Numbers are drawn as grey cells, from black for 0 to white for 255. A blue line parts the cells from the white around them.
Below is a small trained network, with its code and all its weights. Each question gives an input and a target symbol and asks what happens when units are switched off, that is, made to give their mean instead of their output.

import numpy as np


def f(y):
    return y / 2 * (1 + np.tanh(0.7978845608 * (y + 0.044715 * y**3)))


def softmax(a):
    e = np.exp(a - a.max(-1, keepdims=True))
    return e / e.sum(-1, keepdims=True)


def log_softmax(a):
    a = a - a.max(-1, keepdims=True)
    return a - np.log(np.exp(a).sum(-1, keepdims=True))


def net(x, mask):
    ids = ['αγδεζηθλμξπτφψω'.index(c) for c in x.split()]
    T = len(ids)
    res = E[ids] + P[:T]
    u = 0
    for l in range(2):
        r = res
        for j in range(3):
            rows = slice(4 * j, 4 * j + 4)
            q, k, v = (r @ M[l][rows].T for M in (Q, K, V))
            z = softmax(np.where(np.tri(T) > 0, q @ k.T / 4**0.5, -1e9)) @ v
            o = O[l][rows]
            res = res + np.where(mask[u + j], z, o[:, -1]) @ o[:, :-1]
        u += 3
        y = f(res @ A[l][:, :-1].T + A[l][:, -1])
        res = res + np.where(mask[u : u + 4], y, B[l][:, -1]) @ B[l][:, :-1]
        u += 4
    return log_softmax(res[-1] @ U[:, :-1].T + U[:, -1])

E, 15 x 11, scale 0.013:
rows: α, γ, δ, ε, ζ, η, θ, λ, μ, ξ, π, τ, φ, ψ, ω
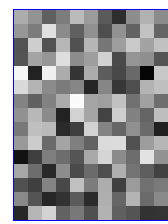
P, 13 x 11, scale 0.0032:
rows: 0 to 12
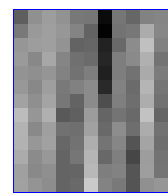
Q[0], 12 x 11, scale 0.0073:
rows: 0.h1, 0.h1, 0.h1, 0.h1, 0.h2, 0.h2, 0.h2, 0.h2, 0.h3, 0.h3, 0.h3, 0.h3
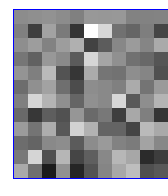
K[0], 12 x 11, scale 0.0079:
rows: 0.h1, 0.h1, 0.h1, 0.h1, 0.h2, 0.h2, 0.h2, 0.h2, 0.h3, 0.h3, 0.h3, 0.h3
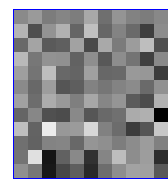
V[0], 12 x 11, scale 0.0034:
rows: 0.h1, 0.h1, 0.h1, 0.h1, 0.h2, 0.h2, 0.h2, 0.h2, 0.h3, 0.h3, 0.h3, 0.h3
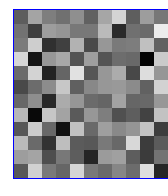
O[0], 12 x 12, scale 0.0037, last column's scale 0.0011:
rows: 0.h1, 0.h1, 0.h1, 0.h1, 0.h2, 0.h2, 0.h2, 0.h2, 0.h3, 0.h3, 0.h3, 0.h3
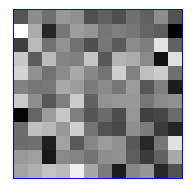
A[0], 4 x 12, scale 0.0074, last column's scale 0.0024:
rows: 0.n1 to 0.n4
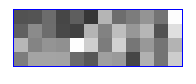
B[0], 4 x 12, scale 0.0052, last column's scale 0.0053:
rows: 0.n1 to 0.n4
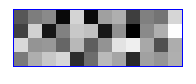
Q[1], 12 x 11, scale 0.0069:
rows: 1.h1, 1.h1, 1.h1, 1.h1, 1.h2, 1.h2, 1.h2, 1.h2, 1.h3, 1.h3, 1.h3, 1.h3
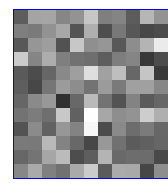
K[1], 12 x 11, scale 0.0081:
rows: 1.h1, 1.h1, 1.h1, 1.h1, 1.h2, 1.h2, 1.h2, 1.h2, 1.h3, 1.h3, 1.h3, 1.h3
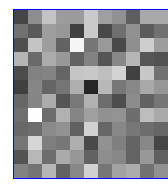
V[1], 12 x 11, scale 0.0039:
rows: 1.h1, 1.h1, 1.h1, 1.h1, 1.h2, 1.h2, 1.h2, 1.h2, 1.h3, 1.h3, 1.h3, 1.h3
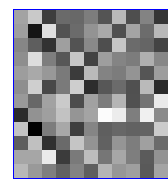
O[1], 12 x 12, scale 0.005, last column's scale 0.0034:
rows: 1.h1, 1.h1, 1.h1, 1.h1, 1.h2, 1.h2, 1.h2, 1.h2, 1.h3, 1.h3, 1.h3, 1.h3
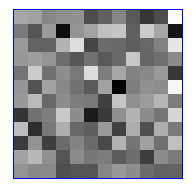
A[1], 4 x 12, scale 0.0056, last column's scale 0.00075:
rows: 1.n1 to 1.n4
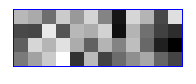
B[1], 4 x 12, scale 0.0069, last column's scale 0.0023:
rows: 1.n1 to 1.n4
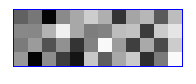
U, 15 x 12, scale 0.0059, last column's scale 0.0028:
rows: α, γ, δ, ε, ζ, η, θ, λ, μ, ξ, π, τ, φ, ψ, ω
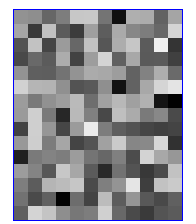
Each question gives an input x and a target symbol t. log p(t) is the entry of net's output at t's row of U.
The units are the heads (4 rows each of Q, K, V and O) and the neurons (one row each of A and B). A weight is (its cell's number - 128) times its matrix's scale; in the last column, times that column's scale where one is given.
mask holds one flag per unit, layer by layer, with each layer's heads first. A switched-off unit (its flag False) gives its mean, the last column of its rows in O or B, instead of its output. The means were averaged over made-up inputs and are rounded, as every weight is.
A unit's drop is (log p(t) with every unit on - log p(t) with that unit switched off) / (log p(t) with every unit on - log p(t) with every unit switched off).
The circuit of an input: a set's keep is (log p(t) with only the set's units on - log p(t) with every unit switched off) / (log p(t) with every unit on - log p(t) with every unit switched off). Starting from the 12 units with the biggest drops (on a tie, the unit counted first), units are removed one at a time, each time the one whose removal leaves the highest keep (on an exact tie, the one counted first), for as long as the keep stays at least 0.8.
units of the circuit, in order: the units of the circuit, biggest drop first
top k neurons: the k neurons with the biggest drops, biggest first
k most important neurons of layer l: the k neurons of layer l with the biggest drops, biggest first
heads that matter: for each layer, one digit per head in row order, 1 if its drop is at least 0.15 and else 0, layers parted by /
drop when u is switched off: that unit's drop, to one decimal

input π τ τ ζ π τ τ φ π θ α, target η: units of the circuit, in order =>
[0.h3; 1.h3; 0.h1; 1.n4]
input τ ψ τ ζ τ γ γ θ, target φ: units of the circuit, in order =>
[1.h3; 0.n3; 1.h2]
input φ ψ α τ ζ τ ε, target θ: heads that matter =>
100 / 100
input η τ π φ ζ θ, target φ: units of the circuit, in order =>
[1.h3; 1.h2; 0.n3]
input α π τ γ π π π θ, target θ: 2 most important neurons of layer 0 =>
[0.n3; 0.n2]
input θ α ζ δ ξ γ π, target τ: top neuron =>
[0.n2]
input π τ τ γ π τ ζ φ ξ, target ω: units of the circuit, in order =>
[0.h2; 1.n3; 0.n4]
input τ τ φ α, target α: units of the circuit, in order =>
[1.n1; 0.n1; 0.h3]
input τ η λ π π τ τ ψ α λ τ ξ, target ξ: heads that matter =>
010 / 010
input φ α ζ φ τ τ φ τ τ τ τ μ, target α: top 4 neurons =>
[1.n1; 0.n2; 0.n1; 0.n3]
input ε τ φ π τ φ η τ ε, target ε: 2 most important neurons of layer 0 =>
[0.n1; 0.n2]
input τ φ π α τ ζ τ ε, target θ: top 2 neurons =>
[0.n3; 1.n3]
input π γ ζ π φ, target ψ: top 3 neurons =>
[0.n1; 0.n4; 1.n2]
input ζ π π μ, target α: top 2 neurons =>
[1.n1; 0.n2]
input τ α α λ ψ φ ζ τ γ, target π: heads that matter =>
011 / 100
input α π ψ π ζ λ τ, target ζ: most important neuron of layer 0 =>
[0.n2]
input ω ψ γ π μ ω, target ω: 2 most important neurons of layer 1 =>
[1.n3; 1.n2]
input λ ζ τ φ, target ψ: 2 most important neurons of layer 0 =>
[0.n1; 0.n4]
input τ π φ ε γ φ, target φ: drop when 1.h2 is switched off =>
0.1
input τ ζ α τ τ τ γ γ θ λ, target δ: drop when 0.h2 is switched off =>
0.3
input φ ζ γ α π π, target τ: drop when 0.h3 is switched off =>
0.2
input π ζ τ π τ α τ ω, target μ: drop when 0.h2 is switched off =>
0.2
